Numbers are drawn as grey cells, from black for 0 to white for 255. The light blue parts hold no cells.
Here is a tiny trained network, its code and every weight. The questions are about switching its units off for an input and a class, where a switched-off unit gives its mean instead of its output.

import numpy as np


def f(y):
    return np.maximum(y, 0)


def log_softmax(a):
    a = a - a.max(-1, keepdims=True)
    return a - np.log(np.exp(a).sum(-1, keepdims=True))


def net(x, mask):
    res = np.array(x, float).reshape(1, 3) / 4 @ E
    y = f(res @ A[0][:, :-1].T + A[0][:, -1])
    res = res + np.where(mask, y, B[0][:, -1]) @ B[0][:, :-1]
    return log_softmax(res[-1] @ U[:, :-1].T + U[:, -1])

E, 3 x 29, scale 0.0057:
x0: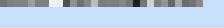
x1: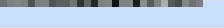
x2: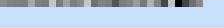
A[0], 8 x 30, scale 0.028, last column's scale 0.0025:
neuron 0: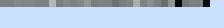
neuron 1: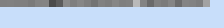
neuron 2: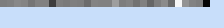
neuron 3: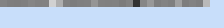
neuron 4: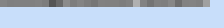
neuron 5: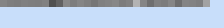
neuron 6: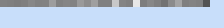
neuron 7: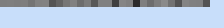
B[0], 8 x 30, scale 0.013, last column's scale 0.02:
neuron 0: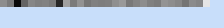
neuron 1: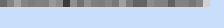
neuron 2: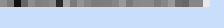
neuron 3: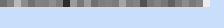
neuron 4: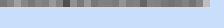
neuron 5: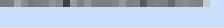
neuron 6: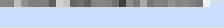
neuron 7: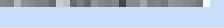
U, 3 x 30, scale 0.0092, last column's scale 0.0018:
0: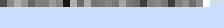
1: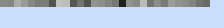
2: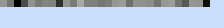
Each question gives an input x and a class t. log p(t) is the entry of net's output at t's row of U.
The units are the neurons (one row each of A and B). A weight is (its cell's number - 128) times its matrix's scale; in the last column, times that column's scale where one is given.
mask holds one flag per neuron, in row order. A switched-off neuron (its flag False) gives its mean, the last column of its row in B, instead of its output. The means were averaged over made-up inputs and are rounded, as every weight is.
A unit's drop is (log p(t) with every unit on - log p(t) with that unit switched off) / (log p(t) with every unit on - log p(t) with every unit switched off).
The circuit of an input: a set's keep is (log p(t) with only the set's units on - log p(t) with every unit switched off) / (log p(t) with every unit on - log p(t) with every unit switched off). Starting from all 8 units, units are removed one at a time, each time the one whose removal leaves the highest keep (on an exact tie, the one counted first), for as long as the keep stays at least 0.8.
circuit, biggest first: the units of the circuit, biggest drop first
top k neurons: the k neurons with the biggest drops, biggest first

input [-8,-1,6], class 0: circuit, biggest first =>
(neuron 1)
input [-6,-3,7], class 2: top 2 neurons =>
(neuron 0; neuron 3)
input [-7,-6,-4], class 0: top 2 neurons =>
(neuron 1; neuron 5)
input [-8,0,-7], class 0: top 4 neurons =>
(neuron 1; neuron 5; neuron 0; neuron 4)
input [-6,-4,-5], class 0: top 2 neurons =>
(neuron 1; neuron 0)
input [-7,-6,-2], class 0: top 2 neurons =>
(neuron 1; neuron 5)
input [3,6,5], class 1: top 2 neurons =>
(neuron 7; neuron 2)
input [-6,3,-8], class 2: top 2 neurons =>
(neuron 2; neuron 3)
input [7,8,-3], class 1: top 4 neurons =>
(neuron 7; neuron 1; neuron 5; neuron 4)
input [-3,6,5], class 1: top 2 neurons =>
(neuron 7; neuron 2)
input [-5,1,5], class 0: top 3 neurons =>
(neuron 2; neuron 1; neuron 5)
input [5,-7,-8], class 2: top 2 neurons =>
(neuron 2; neuron 7)
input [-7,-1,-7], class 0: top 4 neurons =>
(neuron 1; neuron 5; neuron 0; neuron 4)
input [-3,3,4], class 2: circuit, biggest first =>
(neuron 0)
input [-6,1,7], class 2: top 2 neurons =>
(neuron 0; neuron 3)
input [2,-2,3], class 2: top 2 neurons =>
(neuron 7; neuron 1)
